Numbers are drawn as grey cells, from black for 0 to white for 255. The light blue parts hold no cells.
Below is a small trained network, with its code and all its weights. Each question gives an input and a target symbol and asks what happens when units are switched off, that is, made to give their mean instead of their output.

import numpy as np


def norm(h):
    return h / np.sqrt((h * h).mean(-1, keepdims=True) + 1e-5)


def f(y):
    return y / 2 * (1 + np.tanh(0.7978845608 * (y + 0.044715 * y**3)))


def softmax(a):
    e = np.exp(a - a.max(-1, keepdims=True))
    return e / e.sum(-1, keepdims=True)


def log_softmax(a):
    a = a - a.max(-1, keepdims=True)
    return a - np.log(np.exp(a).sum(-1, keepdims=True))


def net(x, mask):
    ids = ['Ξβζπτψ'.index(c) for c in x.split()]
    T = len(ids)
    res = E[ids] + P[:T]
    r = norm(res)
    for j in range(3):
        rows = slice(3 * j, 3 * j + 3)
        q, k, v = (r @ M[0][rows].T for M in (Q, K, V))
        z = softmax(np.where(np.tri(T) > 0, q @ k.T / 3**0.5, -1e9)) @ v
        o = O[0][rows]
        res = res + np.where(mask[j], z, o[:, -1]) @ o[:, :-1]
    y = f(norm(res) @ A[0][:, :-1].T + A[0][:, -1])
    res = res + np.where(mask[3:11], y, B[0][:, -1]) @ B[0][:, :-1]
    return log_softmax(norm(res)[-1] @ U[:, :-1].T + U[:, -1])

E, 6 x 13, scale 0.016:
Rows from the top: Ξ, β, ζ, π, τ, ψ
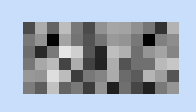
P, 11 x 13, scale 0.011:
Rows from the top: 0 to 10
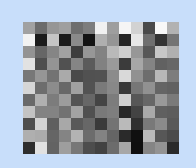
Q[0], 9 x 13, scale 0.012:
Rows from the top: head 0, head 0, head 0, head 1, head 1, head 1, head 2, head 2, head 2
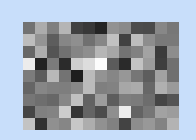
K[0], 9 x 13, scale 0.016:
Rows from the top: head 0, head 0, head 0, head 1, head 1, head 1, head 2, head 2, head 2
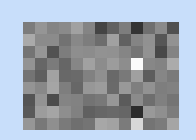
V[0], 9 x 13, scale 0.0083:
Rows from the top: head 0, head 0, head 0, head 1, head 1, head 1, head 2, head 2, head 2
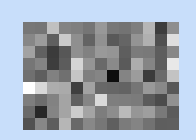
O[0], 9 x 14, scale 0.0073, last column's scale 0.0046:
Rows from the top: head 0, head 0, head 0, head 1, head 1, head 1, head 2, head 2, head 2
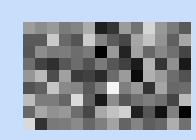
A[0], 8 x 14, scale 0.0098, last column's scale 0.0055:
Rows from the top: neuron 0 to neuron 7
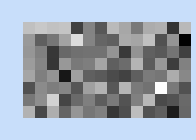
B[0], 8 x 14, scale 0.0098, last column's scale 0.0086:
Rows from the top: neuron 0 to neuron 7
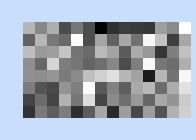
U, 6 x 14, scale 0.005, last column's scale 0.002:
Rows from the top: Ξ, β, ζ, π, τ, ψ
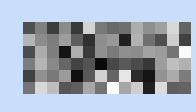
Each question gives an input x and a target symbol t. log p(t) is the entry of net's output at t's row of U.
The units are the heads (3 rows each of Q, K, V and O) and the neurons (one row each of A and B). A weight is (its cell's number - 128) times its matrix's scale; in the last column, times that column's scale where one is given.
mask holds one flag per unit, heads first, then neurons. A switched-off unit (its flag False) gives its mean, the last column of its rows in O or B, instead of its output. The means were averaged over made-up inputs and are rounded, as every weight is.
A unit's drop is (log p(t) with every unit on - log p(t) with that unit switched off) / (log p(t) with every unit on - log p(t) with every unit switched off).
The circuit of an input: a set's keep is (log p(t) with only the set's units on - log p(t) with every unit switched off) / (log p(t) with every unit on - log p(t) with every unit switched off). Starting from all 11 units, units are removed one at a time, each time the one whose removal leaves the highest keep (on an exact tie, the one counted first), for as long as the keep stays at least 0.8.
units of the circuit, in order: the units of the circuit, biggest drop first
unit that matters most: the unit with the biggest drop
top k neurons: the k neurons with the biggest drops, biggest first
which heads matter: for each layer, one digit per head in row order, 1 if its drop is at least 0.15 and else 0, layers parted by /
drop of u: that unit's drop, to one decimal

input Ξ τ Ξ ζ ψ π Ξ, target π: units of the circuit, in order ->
head 1; neuron 0
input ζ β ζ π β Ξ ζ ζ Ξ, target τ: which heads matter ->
001
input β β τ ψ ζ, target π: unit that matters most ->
neuron 0
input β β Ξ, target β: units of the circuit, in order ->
head 0; head 1; head 2; neuron 2
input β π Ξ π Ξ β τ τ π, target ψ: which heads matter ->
010
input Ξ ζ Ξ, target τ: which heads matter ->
011
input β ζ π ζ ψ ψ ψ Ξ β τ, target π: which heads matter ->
000
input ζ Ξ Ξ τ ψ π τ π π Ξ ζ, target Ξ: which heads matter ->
001
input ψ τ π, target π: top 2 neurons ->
neuron 0; neuron 4
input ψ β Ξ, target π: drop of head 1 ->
0.1
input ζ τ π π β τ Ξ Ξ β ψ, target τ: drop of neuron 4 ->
0.2
